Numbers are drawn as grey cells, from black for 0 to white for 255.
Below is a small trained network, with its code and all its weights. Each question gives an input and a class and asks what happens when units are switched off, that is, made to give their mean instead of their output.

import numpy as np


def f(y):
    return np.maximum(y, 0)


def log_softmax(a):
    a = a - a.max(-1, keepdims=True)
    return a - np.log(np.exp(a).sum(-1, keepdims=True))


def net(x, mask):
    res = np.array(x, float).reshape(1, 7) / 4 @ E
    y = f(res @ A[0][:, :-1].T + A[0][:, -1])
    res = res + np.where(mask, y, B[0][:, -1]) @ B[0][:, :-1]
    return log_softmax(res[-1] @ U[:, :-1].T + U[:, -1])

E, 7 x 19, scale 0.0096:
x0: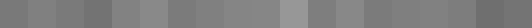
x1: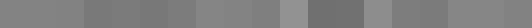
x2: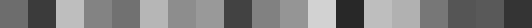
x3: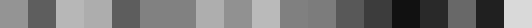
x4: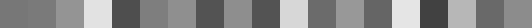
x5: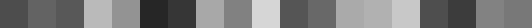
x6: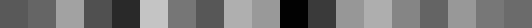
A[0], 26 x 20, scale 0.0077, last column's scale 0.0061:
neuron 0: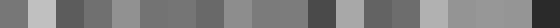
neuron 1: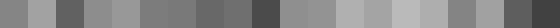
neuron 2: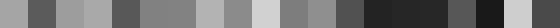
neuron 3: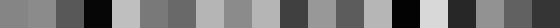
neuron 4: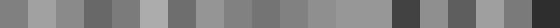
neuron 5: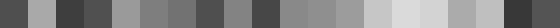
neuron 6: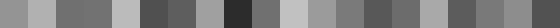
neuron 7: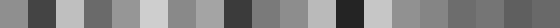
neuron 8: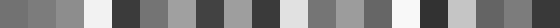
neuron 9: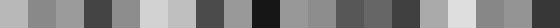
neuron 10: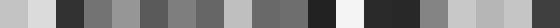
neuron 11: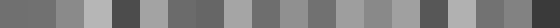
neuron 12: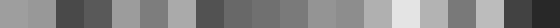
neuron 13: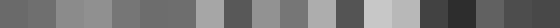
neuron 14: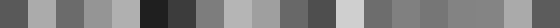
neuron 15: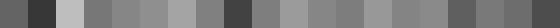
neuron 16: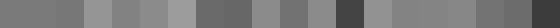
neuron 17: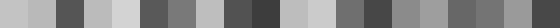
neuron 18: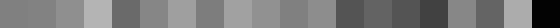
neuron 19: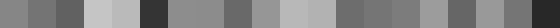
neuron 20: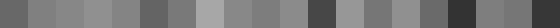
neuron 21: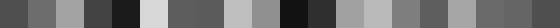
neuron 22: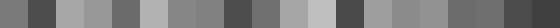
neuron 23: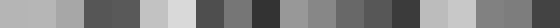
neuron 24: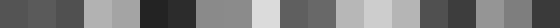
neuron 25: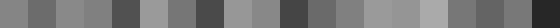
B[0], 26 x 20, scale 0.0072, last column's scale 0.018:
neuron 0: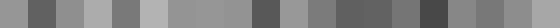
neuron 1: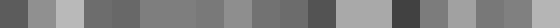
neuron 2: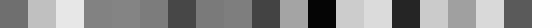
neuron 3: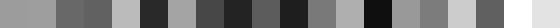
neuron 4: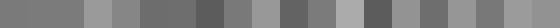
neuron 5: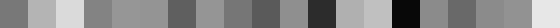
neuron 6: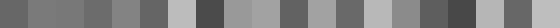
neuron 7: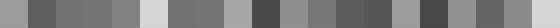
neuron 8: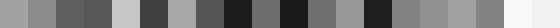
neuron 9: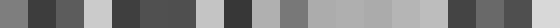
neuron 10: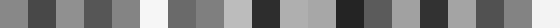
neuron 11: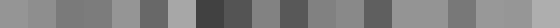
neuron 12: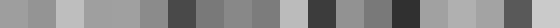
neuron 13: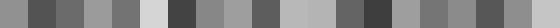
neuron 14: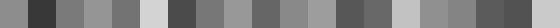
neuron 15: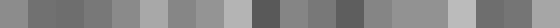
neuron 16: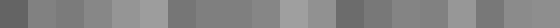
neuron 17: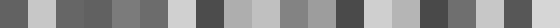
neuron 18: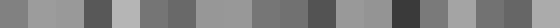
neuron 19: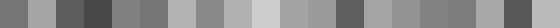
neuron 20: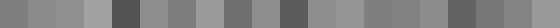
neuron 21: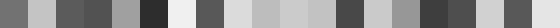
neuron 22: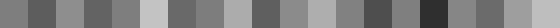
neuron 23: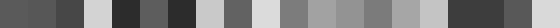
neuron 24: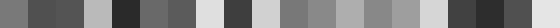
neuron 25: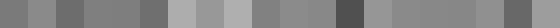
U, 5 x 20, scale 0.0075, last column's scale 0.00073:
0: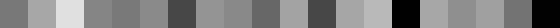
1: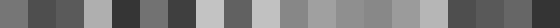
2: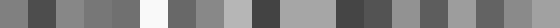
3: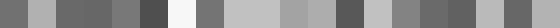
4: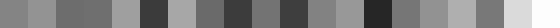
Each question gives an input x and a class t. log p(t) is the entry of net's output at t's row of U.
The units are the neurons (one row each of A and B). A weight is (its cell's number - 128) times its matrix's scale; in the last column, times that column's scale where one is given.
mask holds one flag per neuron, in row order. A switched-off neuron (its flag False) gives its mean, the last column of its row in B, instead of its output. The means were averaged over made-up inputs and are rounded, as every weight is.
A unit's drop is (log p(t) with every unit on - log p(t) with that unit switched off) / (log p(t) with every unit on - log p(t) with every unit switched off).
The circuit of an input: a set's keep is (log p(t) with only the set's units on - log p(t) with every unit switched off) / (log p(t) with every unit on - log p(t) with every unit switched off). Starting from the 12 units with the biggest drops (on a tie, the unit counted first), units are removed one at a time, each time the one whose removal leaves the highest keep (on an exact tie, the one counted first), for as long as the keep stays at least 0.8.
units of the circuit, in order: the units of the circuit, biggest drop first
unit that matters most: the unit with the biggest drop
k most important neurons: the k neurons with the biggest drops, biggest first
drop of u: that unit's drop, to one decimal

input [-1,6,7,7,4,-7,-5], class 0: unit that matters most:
neuron 2
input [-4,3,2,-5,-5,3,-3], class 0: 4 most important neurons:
(neuron 8; neuron 5; neuron 12; neuron 1)
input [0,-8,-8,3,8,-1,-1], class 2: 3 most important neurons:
(neuron 10; neuron 3; neuron 14)
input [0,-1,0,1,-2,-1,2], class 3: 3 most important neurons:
(neuron 8; neuron 2; neuron 5)
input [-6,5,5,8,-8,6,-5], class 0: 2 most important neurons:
(neuron 2; neuron 8)
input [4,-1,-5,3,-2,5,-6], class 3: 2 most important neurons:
(neuron 17; neuron 23)
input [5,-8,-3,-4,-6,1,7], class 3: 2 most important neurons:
(neuron 21; neuron 8)
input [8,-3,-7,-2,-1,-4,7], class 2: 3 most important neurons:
(neuron 10; neuron 17; neuron 0)
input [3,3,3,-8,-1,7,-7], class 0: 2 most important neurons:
(neuron 5; neuron 12)
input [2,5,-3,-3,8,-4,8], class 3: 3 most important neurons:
(neuron 21; neuron 3; neuron 25)
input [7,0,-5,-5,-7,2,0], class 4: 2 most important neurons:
(neuron 3; neuron 2)
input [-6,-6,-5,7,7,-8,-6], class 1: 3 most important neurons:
(neuron 23; neuron 9; neuron 5)
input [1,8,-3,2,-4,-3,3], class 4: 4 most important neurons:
(neuron 3; neuron 24; neuron 17; neuron 14)
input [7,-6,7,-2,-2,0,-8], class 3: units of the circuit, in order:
(neuron 17)
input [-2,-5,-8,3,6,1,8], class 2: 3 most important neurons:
(neuron 10; neuron 14; neuron 17)
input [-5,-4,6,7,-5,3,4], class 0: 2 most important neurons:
(neuron 2; neuron 10)
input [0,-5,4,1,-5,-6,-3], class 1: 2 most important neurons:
(neuron 23; neuron 9)
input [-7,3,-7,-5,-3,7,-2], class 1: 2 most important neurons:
(neuron 24; neuron 7)
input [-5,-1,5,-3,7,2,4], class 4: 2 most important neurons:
(neuron 8; neuron 10)
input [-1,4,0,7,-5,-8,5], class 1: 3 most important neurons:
(neuron 23; neuron 9; neuron 5)
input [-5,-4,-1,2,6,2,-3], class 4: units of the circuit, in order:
(neuron 8)
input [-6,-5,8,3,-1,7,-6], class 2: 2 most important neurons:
(neuron 13; neuron 7)
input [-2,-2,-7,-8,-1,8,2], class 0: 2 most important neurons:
(neuron 5; neuron 12)
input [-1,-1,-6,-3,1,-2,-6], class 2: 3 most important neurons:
(neuron 10; neuron 21; neuron 0)
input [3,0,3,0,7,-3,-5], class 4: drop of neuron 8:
1.8
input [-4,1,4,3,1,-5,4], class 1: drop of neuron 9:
0.3
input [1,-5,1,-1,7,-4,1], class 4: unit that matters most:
neuron 8
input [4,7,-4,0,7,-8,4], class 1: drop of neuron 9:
0.6
